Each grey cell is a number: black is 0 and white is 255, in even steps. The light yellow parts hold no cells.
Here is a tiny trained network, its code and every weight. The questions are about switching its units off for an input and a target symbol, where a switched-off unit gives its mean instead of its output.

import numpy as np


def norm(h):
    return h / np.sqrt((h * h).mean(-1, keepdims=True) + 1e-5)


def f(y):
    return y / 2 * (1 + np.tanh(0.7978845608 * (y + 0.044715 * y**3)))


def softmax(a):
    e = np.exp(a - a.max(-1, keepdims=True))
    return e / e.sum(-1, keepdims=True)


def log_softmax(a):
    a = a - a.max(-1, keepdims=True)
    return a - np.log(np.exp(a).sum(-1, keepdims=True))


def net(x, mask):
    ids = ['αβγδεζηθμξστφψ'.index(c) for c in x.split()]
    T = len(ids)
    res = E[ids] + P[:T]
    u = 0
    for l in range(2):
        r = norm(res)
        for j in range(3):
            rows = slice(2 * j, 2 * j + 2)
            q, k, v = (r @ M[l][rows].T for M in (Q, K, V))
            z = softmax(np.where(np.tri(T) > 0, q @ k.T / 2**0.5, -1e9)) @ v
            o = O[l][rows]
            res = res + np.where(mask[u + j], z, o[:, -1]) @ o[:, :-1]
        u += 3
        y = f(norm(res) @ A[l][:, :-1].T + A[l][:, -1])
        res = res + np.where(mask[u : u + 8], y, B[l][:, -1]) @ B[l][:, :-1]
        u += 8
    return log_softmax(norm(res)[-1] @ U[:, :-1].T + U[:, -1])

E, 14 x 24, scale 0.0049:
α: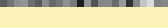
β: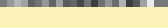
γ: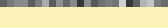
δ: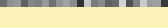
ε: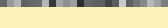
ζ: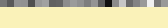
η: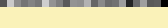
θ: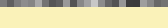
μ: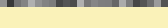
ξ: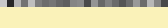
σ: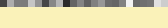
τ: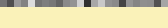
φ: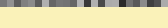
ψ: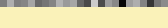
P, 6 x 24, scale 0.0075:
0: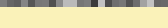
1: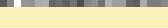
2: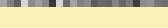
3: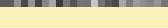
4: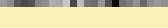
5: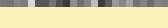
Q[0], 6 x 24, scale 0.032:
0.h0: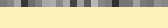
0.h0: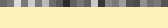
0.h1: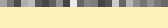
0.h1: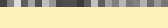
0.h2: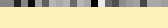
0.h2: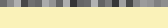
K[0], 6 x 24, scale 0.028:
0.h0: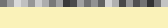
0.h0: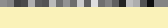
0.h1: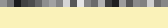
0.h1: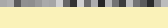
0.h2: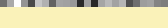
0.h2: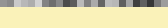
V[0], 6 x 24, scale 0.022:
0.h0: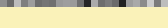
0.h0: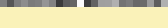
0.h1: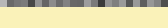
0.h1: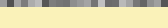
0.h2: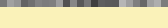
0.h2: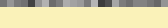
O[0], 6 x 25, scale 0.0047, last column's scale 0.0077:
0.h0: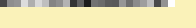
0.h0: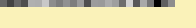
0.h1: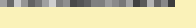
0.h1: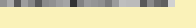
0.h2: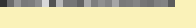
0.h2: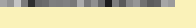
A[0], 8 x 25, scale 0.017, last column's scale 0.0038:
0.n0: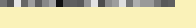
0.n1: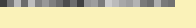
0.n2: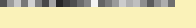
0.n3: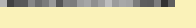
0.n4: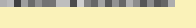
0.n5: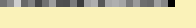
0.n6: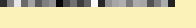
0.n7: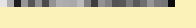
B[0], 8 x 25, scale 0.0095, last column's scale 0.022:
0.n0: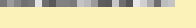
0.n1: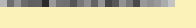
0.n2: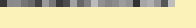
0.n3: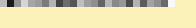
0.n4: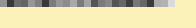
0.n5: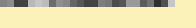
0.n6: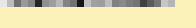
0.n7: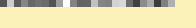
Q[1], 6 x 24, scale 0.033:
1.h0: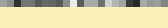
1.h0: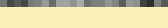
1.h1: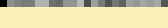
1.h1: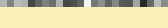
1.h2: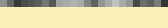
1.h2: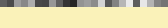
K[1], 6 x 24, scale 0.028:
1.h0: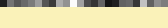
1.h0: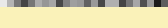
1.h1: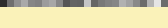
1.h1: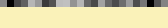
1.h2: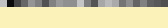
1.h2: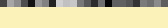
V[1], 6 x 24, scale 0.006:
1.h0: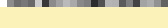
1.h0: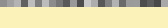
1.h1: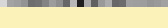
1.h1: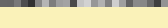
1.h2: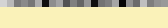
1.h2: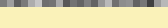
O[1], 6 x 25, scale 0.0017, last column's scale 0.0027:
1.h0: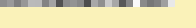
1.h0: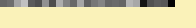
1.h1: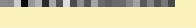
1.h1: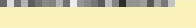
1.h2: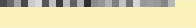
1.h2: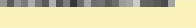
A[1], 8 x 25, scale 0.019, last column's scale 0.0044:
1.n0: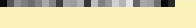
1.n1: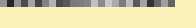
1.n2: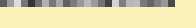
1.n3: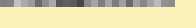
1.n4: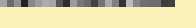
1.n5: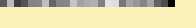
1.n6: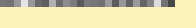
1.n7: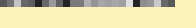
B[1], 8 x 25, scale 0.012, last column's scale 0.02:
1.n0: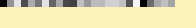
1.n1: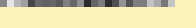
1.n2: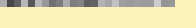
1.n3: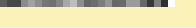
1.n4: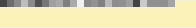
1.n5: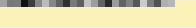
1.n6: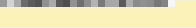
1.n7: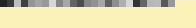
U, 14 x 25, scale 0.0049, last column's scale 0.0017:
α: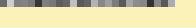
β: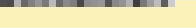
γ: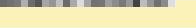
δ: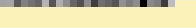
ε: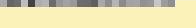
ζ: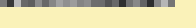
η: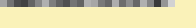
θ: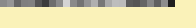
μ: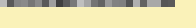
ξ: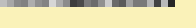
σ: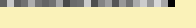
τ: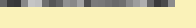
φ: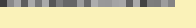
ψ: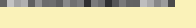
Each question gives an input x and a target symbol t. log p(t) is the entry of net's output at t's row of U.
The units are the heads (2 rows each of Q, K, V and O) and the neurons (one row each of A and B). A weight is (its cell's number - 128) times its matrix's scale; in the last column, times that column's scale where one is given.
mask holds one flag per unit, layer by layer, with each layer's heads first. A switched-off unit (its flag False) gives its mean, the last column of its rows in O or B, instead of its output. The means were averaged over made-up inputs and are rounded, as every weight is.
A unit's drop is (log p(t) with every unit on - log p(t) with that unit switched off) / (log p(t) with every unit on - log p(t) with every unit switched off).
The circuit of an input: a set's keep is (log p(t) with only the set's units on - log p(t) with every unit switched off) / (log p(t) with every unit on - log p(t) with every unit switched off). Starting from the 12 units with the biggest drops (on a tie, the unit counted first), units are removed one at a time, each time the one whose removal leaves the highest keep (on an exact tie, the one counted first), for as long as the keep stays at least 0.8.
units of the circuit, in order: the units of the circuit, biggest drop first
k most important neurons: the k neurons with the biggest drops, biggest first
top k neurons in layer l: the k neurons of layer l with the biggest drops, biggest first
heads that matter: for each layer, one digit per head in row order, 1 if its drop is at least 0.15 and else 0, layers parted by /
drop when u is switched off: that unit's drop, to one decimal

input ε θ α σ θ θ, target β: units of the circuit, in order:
(0.n2, 1.n7)
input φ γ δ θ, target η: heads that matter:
100 / 000
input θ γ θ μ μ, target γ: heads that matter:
101 / 000
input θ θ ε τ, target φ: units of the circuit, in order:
(1.n0, 0.h0)
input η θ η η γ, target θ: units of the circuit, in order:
(0.n7)
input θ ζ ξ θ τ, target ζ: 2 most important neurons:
(0.n4, 0.n3)
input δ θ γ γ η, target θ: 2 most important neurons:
(0.n7, 0.n4)
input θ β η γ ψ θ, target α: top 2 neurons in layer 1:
(1.n6, 1.n3)
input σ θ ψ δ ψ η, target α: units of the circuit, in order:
(0.h0, 1.n6, 1.n3)
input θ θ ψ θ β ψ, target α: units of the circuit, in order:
(0.h0, 1.n3, 1.n6)
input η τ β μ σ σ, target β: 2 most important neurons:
(1.n7, 0.n1)
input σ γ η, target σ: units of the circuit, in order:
(0.h1, 0.h2, 0.n1)
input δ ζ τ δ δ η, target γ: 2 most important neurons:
(1.n4, 0.n5)
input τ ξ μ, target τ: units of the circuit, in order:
(0.h0)
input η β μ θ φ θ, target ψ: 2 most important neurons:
(1.n1, 0.n6)
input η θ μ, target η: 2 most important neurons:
(0.n7, 1.n5)
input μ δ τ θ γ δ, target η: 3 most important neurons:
(0.n0, 0.n5, 1.n5)
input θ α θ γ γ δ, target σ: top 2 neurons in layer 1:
(1.n4, 1.n3)
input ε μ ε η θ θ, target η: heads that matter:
110 / 000
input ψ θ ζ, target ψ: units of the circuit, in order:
(0.h0)
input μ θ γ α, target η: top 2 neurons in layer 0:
(0.n0, 0.n6)
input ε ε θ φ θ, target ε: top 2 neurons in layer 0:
(0.n3, 0.n4)
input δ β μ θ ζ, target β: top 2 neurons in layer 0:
(0.n0, 0.n3)
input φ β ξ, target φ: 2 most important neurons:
(1.n0, 0.n4)
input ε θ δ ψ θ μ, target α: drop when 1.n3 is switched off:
0.2
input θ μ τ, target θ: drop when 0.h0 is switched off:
0.1
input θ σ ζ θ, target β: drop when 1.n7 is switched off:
0.5
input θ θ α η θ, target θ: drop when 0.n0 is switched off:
0.0
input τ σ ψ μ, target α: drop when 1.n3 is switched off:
0.1
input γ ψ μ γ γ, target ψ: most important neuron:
(0.n3)
